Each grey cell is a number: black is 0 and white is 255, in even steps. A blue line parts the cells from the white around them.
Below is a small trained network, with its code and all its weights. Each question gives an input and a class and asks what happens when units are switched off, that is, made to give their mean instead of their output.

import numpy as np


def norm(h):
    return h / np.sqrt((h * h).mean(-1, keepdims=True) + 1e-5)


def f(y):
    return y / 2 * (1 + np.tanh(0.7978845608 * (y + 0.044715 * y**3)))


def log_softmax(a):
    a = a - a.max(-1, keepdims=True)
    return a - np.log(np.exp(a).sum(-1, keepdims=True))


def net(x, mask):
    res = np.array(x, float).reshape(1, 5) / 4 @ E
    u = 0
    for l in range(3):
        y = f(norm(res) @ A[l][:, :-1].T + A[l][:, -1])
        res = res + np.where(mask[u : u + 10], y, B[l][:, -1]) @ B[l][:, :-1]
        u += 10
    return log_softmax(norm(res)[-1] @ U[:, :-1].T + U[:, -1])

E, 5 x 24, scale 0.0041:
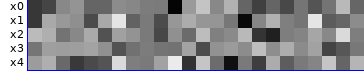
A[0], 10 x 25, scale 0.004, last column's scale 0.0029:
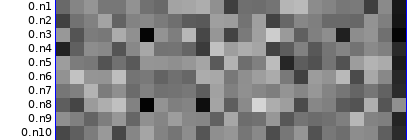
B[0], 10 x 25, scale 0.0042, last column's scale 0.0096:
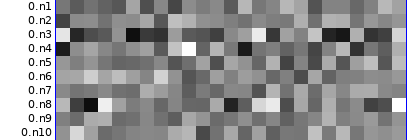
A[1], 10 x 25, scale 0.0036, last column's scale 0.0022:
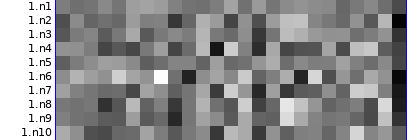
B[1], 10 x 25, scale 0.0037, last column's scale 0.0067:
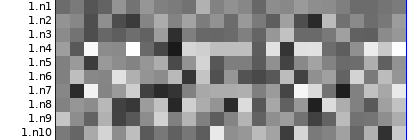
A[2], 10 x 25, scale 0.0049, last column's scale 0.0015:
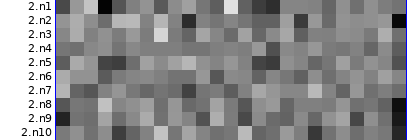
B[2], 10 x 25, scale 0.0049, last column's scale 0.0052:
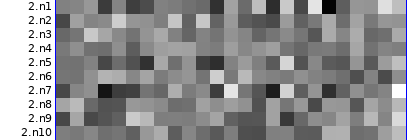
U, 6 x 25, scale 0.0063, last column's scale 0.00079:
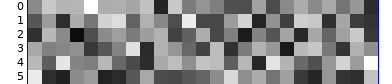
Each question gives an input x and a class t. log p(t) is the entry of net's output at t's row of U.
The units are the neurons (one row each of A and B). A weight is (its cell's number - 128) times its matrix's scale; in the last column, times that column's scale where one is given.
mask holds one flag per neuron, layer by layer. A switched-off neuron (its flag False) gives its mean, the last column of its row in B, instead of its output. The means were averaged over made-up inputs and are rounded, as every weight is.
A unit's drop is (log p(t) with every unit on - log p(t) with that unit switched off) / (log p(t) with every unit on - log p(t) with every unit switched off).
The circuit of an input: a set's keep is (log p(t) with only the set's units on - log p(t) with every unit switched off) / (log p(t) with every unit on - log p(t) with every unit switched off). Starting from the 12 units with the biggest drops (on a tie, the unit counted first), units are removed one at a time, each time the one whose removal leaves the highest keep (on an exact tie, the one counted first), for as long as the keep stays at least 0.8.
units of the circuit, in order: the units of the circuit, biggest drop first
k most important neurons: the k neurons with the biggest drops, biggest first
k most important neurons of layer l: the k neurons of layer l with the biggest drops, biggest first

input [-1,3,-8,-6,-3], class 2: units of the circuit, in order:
0.n8, 0.n10
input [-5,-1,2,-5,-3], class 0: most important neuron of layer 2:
2.n2
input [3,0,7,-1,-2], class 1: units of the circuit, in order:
0.n3, 1.n4
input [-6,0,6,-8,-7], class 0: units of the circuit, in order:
0.n6, 1.n6
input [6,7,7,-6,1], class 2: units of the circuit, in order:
0.n8, 2.n1
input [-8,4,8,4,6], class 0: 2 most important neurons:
0.n6, 1.n6
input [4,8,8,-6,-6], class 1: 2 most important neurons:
2.n7, 2.n9
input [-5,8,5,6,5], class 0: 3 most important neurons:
1.n6, 0.n6, 2.n2
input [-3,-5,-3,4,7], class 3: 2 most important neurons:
0.n1, 1.n8
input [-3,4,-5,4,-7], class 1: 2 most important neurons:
0.n3, 0.n8
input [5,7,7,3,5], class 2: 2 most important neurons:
0.n8, 0.n4
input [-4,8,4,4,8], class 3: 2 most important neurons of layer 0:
0.n5, 0.n3
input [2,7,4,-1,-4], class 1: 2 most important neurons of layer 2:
2.n7, 2.n9
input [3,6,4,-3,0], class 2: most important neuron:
0.n8
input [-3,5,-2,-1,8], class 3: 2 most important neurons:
0.n5, 1.n8
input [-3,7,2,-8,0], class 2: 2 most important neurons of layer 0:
0.n8, 0.n5
